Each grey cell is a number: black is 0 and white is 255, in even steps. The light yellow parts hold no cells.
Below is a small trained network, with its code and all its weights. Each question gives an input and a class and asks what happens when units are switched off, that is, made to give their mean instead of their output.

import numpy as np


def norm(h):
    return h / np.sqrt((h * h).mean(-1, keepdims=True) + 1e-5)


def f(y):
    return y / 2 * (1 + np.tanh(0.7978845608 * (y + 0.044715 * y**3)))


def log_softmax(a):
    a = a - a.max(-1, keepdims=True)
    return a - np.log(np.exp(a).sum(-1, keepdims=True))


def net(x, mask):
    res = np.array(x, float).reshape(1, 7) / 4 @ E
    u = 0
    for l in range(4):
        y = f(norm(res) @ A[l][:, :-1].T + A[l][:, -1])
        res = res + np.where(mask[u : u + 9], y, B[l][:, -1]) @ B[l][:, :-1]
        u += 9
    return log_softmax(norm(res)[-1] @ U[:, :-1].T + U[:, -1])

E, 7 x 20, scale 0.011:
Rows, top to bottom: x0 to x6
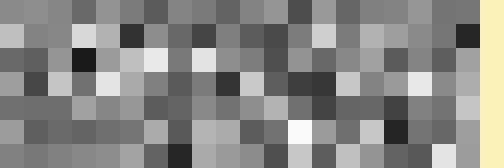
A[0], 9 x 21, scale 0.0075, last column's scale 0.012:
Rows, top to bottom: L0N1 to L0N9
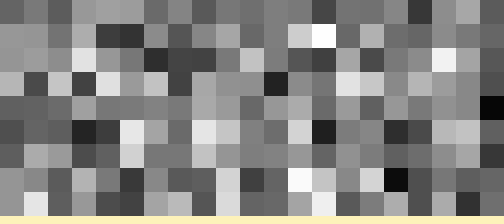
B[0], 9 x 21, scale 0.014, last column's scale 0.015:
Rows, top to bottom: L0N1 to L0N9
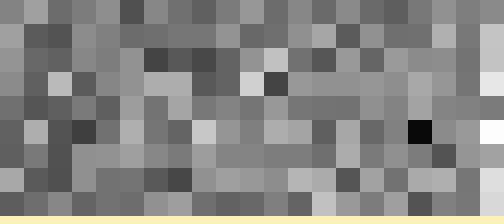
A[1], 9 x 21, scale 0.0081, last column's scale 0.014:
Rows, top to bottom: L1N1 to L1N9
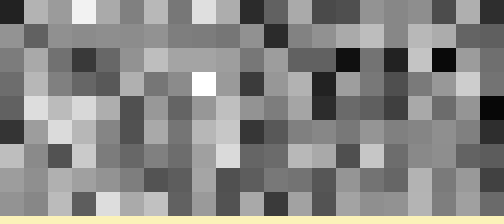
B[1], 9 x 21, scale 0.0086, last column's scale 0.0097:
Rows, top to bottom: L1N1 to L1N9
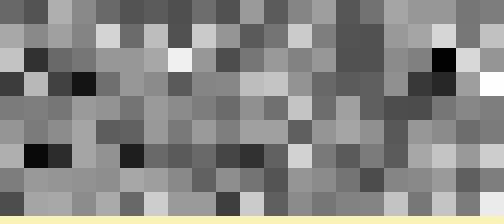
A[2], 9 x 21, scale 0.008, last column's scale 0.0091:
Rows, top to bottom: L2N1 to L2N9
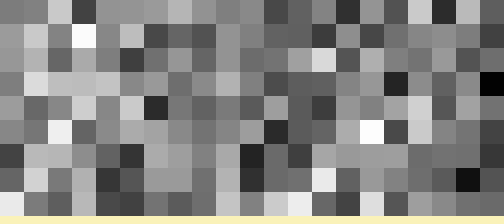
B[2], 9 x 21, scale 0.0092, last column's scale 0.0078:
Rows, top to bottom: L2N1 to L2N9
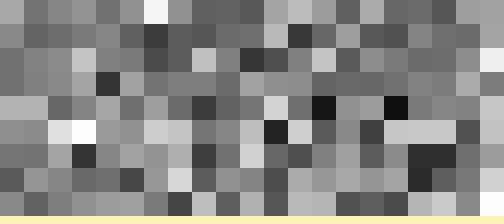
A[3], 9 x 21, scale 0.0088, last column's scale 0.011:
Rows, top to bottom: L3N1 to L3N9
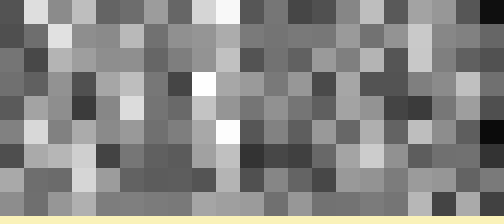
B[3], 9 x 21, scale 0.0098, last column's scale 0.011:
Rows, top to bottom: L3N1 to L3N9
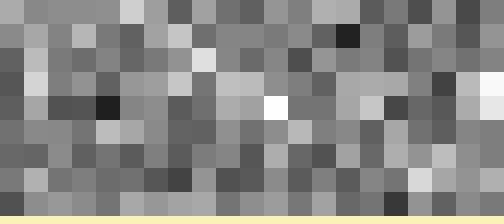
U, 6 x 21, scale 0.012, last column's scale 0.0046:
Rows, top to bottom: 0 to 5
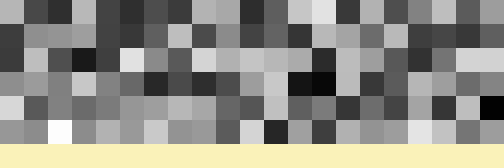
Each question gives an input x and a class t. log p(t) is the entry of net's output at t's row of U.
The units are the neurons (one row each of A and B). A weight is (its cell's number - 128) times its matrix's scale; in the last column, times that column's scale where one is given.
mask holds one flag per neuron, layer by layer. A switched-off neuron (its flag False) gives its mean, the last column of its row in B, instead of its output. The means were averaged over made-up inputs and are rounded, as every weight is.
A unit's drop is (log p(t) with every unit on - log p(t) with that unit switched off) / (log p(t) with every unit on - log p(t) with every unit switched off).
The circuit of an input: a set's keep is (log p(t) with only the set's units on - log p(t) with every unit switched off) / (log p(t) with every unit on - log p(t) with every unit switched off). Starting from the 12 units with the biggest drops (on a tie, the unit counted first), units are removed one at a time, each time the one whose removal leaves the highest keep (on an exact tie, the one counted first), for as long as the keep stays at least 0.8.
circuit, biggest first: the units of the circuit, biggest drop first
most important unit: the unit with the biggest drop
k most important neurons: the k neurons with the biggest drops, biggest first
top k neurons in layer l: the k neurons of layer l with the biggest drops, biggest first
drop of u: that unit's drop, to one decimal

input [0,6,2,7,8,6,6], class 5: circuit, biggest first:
[L0N4]
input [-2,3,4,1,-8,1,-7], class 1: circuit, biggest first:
[L0N9, L2N9]
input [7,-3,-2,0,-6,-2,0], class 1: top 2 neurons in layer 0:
[L0N6, L0N4]
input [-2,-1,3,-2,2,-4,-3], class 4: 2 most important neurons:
[L0N6, L1N3]
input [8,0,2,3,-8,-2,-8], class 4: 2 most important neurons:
[L0N4, L0N9]
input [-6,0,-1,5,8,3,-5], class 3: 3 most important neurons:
[L0N6, L0N4, L2N5]
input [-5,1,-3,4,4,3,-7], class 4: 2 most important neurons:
[L0N6, L0N4]
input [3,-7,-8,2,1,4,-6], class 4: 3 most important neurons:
[L0N6, L1N3, L0N3]
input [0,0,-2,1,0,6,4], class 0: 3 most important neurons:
[L0N8, L0N2, L1N7]
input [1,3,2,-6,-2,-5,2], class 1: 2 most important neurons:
[L0N9, L2N8]
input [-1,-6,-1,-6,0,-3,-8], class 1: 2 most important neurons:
[L0N6, L0N9]
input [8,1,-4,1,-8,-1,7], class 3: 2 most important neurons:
[L0N3, L0N8]
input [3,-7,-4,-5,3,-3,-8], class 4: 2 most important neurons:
[L1N3, L0N6]
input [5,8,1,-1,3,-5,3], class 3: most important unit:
L0N3
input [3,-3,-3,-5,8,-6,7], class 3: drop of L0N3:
1.0
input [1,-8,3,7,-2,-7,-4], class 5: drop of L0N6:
1.7
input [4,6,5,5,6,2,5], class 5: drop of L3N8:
0.0
